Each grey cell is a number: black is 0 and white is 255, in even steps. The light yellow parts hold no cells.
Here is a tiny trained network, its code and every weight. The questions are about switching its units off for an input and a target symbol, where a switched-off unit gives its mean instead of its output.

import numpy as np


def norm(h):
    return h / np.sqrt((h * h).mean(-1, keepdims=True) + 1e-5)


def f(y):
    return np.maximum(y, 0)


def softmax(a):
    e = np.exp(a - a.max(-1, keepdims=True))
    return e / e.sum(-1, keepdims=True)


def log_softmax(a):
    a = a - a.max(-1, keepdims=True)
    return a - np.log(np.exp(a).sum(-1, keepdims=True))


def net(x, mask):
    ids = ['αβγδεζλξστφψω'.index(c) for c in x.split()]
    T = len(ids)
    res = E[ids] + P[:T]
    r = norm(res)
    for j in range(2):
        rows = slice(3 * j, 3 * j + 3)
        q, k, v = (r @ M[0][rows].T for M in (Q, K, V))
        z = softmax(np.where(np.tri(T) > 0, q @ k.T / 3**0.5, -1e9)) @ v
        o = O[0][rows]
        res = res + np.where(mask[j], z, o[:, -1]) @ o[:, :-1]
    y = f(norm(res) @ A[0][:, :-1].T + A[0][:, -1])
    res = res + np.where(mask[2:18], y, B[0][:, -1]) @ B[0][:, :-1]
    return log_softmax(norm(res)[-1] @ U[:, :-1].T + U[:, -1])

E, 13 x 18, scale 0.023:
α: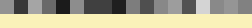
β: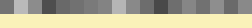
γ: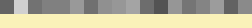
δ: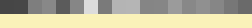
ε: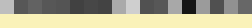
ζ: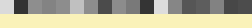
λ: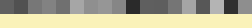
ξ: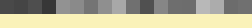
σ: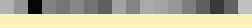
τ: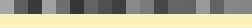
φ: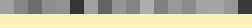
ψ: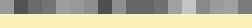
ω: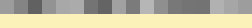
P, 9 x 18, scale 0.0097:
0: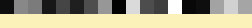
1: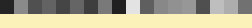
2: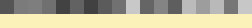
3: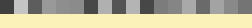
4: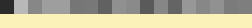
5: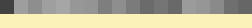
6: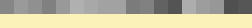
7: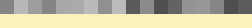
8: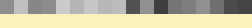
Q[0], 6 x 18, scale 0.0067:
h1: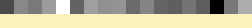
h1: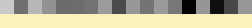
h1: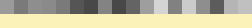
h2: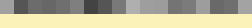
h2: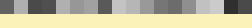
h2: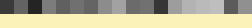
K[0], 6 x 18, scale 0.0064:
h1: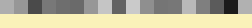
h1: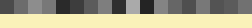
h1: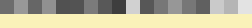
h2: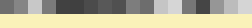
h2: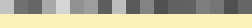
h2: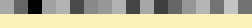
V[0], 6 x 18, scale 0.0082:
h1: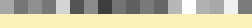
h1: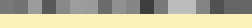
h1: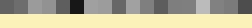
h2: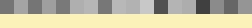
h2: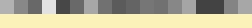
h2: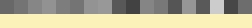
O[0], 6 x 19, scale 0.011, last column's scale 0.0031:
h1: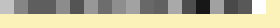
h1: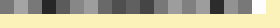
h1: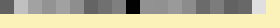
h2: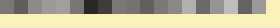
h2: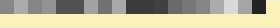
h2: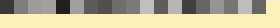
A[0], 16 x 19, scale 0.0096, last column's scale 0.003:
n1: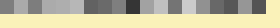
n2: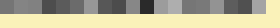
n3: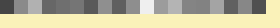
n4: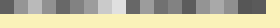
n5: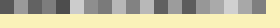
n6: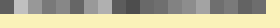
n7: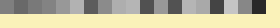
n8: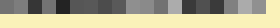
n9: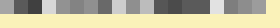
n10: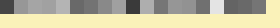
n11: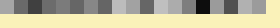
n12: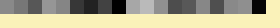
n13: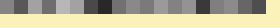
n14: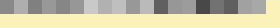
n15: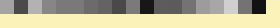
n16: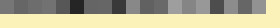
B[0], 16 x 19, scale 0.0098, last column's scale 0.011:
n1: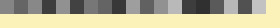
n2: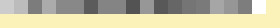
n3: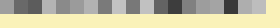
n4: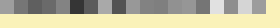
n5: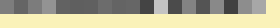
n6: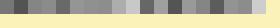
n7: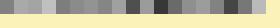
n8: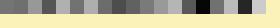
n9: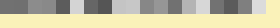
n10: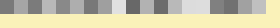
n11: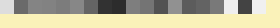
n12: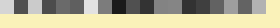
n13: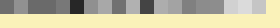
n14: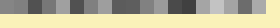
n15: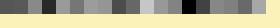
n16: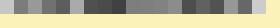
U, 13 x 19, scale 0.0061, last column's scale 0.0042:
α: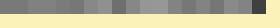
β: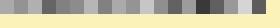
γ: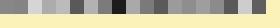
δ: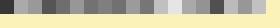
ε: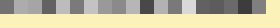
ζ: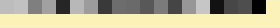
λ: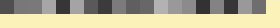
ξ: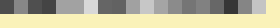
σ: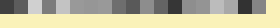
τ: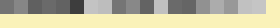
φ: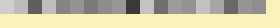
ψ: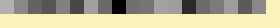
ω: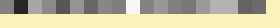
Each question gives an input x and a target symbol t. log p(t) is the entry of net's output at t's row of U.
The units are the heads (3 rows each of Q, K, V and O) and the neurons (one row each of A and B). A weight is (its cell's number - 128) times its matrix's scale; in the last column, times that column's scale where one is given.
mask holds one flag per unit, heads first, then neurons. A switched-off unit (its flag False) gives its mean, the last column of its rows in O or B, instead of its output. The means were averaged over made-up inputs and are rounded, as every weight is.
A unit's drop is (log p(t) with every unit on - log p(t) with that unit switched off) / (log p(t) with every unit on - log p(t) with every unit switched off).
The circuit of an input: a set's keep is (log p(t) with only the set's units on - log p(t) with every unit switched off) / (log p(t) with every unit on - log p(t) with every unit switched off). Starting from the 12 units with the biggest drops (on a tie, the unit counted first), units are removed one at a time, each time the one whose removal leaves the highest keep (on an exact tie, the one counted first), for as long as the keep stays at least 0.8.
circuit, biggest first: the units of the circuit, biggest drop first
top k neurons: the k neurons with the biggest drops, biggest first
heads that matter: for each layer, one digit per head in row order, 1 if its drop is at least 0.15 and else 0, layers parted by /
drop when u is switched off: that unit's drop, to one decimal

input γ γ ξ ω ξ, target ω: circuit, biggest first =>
(h1)
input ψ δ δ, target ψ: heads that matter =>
10
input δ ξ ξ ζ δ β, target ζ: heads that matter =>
10
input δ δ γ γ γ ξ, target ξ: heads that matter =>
01
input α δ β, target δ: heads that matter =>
11
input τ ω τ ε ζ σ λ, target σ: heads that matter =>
11
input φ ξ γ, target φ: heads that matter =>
10
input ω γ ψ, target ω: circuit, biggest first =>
(h1, n9)
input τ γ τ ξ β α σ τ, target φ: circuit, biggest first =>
(h1, n10)
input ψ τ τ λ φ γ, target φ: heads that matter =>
00
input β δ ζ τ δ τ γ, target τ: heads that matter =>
01
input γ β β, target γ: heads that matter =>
11
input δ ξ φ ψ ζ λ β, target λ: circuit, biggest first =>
(h2, n5)
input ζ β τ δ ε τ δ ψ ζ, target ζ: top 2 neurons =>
(n8, n15)
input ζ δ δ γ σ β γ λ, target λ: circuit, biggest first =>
(h2, n11)
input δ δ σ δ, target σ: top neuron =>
(n15)
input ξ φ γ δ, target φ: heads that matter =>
10
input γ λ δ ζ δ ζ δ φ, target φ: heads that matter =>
00
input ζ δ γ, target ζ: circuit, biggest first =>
(h1, n7)
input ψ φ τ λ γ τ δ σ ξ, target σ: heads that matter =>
11
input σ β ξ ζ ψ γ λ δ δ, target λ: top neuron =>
(n5)
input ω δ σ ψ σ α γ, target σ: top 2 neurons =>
(n15, n7)
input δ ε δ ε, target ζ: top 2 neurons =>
(n7, n8)
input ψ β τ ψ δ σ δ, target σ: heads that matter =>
01
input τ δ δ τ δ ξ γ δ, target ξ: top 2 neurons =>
(n3, n11)
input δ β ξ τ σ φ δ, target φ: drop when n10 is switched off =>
0.3
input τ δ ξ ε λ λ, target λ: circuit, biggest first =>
(h2)
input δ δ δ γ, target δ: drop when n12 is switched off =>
0.0
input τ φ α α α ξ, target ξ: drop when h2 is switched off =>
1.0
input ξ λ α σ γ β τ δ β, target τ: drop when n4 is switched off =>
0.2
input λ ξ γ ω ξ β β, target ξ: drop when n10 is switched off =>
0.1
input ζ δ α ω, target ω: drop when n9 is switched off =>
0.2
